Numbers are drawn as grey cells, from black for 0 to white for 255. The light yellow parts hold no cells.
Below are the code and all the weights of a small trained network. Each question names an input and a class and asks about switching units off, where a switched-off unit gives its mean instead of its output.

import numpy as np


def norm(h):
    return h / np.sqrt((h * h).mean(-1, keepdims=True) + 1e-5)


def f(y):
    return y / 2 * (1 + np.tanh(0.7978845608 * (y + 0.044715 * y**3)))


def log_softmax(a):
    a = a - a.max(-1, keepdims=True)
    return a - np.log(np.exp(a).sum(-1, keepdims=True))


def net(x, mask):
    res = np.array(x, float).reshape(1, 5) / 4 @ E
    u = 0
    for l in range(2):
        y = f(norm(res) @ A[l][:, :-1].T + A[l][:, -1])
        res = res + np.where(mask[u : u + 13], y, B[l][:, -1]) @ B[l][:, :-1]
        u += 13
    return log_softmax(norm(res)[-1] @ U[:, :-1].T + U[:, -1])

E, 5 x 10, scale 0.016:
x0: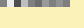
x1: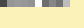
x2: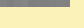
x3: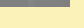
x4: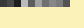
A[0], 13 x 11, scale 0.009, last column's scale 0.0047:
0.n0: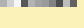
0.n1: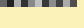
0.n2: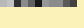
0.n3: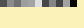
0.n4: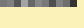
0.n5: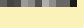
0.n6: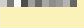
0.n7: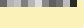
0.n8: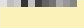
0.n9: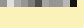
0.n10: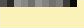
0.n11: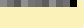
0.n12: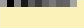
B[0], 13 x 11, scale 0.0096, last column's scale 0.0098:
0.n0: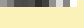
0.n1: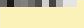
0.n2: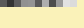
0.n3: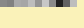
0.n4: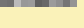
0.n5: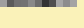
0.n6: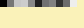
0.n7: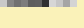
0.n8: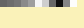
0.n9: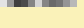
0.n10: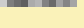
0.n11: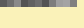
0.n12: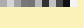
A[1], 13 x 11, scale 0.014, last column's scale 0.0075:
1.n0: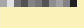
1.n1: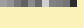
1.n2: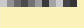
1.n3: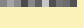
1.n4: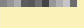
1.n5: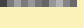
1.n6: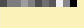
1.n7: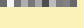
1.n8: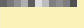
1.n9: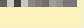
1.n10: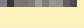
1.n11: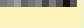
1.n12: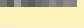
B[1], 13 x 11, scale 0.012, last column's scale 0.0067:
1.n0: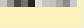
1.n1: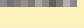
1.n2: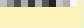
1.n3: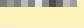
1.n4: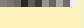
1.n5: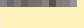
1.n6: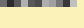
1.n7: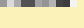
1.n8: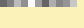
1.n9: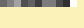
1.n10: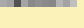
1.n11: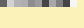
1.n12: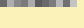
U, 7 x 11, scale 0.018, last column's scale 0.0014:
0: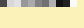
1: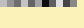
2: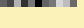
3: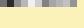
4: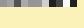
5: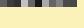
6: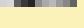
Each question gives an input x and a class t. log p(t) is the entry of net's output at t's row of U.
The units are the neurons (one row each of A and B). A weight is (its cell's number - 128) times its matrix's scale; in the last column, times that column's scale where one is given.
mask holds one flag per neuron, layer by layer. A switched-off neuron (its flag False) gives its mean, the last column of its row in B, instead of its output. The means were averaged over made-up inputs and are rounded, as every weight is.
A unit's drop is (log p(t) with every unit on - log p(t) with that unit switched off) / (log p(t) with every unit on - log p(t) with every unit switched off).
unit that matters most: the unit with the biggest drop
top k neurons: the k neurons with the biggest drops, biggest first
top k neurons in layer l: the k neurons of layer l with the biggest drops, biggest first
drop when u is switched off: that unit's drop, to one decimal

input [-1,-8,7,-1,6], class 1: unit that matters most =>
0.n12
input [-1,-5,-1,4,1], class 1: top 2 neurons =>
(0.n12; 0.n6)
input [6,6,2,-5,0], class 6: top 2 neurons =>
(0.n7; 0.n8)
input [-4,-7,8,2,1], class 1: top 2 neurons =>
(1.n2; 0.n6)
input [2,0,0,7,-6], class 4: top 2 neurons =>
(0.n8; 0.n12)
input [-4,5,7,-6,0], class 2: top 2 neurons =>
(0.n8; 0.n7)
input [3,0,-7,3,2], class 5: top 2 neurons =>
(0.n8; 0.n12)
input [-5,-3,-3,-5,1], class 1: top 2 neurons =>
(0.n12; 1.n2)
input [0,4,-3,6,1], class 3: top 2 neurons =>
(0.n3; 0.n12)
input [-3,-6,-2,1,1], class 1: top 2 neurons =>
(1.n2; 0.n6)
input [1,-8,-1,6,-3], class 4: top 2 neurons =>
(0.n2; 1.n3)
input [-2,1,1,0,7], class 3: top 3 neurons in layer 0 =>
(0.n0; 0.n7; 0.n12)
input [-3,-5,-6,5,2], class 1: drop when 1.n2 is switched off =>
0.1
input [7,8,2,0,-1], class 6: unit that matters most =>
0.n7
